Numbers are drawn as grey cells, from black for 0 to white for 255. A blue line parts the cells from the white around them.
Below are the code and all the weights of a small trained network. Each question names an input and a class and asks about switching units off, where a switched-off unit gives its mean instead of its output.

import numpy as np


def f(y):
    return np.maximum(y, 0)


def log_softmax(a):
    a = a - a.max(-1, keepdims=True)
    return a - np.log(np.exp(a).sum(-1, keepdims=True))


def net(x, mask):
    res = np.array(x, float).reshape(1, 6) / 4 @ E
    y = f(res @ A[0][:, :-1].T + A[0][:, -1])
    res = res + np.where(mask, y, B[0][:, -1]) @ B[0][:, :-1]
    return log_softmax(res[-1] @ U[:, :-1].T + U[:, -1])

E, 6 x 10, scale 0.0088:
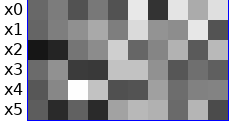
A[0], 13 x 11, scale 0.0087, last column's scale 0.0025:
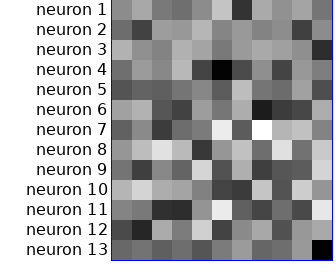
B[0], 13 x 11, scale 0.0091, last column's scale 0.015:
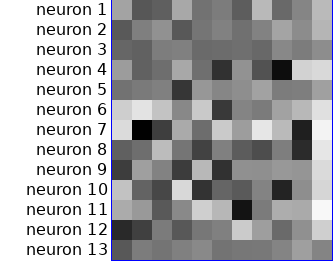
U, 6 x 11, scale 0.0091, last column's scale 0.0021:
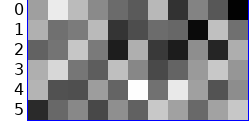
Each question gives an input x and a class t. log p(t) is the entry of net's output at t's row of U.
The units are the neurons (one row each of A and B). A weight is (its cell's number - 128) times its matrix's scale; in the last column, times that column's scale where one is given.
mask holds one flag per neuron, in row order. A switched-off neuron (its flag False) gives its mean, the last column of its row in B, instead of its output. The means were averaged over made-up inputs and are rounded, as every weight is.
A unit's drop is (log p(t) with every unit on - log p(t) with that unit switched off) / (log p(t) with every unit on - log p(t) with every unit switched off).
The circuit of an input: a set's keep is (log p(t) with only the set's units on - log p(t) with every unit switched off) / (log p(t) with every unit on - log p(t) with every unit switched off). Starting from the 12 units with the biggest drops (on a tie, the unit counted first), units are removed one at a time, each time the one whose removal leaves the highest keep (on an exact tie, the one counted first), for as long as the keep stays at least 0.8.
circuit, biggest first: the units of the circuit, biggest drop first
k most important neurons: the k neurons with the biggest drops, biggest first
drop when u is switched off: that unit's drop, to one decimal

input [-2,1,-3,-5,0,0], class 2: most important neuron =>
[neuron 8]
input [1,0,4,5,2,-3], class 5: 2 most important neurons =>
[neuron 7; neuron 11]
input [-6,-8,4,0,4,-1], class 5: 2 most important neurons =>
[neuron 9; neuron 12]
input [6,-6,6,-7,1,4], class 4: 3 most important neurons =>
[neuron 7; neuron 6; neuron 9]
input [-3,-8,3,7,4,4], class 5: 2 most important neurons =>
[neuron 12; neuron 9]
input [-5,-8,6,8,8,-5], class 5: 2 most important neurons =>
[neuron 9; neuron 12]
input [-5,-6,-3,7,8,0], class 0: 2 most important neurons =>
[neuron 11; neuron 6]
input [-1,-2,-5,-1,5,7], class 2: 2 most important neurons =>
[neuron 8; neuron 4]
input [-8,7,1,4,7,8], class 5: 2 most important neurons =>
[neuron 9; neuron 2]
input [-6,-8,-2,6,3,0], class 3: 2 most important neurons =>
[neuron 6; neuron 8]
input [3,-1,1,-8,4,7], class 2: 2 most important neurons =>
[neuron 9; neuron 7]
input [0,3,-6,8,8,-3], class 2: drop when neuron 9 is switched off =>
0.1
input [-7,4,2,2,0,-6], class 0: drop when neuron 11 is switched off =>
0.2
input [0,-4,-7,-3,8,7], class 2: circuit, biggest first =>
[neuron 8]
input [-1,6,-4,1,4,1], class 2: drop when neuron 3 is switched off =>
0.0
